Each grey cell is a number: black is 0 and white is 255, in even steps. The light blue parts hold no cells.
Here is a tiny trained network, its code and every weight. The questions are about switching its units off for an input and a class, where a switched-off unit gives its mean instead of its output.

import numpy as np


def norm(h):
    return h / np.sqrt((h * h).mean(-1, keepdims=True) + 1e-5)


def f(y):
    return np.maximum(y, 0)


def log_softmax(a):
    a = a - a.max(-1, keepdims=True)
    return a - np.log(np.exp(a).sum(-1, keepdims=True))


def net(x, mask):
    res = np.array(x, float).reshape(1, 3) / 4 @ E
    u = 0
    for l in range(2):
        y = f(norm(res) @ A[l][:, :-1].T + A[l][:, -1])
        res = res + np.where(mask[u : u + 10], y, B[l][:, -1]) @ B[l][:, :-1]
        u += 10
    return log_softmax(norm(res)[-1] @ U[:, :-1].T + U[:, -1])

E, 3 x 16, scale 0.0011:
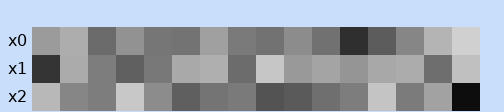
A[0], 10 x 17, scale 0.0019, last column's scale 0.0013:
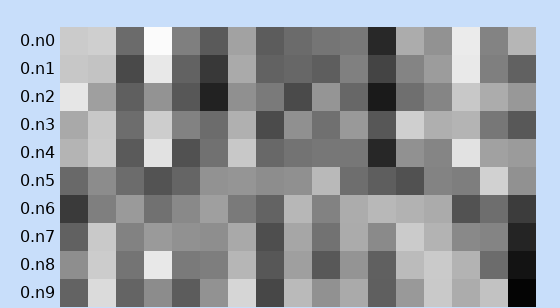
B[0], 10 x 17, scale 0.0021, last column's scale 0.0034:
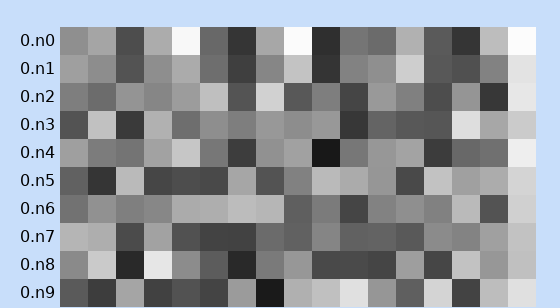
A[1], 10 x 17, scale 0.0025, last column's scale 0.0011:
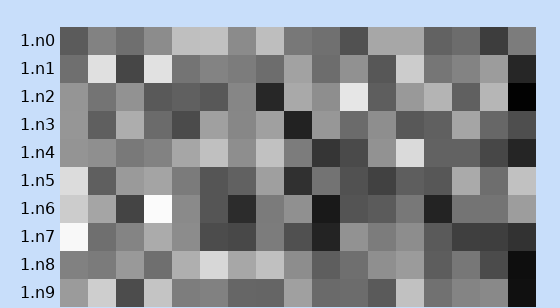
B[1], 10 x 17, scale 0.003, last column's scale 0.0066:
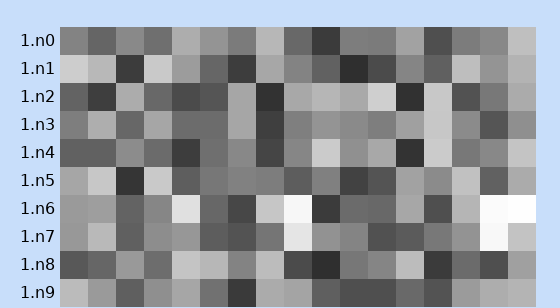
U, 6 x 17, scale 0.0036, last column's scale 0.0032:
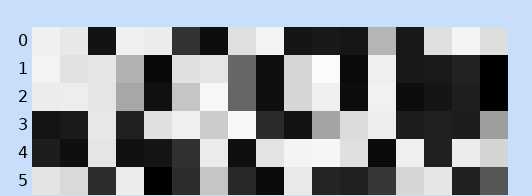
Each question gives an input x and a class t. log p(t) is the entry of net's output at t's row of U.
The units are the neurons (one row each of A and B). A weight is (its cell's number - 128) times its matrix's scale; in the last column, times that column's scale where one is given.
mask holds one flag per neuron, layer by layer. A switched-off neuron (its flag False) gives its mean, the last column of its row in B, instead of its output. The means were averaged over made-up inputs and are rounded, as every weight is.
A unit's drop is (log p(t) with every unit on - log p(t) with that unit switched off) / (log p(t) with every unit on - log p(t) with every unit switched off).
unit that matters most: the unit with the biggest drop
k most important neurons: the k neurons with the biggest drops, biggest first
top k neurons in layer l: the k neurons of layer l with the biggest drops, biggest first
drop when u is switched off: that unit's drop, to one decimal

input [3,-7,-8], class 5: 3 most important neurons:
1.n6; 0.n9; 0.n0
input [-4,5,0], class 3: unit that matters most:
0.n6
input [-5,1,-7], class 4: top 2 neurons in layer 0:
0.n2; 0.n5
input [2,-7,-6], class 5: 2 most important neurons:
0.n0; 1.n6
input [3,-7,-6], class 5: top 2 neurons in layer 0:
0.n0; 0.n5
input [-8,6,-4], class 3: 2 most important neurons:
0.n6; 0.n9
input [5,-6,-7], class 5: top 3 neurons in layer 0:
0.n0; 0.n5; 0.n8
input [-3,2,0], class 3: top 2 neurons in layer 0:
0.n0; 0.n8
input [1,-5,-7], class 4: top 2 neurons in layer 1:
1.n6; 1.n1
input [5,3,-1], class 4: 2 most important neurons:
0.n9; 0.n5
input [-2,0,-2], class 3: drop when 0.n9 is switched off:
0.8
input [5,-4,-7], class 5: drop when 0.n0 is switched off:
0.4
